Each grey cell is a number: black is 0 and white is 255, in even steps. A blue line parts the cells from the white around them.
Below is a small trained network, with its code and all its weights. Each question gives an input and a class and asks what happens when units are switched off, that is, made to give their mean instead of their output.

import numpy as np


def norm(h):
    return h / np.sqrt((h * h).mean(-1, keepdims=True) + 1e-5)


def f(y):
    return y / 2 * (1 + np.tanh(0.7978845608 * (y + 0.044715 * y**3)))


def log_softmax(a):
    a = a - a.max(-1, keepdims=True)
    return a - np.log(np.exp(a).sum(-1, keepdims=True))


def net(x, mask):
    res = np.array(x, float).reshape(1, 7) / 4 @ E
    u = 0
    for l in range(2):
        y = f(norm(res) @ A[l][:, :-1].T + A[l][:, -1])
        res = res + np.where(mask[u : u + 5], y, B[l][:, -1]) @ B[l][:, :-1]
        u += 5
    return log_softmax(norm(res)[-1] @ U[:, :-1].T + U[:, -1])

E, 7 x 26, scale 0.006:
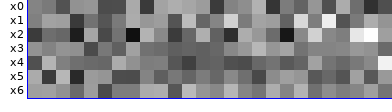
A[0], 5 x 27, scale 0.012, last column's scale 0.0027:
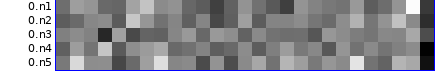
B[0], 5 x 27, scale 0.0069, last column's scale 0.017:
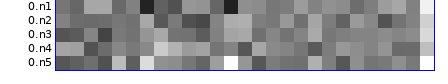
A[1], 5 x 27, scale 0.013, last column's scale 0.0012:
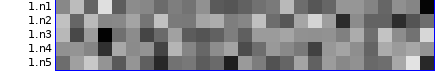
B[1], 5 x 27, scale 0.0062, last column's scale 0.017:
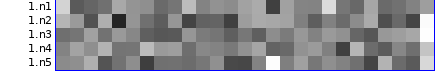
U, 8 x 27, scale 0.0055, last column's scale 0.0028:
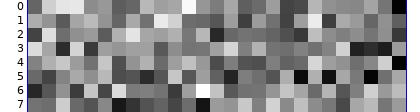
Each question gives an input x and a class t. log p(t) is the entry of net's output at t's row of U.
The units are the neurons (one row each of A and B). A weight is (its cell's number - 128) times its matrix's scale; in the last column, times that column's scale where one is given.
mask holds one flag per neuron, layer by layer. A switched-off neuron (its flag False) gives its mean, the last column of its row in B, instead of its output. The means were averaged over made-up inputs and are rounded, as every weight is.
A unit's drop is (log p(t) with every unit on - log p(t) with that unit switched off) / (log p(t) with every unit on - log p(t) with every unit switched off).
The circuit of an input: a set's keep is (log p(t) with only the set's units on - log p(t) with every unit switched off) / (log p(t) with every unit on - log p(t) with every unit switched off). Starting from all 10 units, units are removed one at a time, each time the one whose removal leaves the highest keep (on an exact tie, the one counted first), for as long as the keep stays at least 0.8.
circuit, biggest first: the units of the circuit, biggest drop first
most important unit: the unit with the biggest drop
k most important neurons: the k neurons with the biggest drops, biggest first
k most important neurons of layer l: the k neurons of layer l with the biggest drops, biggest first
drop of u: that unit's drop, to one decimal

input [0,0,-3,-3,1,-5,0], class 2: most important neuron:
[0.n4]
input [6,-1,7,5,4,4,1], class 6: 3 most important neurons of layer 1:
[1.n2; 1.n5; 1.n4]
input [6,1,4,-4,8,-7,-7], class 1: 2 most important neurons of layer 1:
[1.n1; 1.n2]
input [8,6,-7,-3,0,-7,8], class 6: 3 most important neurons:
[0.n5; 0.n1; 0.n4]
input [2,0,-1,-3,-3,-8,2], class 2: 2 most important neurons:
[1.n2; 0.n2]
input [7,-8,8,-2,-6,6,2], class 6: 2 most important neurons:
[0.n1; 1.n2]
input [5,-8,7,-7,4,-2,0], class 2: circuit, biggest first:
[0.n5; 0.n2; 0.n1; 1.n4]
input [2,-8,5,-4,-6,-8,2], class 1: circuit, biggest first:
[0.n5; 1.n2; 0.n3; 1.n1]
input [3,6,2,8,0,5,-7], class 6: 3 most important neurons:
[0.n1; 1.n2; 1.n5]
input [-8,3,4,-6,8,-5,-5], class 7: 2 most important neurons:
[0.n1; 1.n5]
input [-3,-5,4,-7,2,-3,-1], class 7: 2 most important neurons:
[0.n5; 0.n1]
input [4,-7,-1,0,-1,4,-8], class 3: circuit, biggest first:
[1.n3; 0.n4]
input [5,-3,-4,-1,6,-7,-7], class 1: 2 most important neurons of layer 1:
[1.n2; 1.n1]
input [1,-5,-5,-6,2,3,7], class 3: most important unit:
0.n1
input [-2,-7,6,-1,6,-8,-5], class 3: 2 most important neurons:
[0.n4; 0.n2]
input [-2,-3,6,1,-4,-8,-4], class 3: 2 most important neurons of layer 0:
[0.n5; 0.n3]
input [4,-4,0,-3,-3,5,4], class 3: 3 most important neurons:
[1.n2; 0.n1; 1.n5]
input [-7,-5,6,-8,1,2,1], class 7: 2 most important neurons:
[0.n1; 0.n5]
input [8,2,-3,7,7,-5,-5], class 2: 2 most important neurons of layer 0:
[0.n5; 0.n4]
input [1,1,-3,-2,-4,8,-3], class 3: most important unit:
1.n2
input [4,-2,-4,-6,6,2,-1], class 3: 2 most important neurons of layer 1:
[1.n3; 1.n2]
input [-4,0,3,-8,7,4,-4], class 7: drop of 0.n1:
0.1
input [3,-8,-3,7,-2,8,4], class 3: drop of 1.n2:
0.8
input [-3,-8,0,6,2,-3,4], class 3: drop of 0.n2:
0.2
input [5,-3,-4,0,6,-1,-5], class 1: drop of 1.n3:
-0.1
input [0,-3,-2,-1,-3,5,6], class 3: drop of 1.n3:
0.0
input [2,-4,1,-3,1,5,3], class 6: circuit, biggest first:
[0.n1]
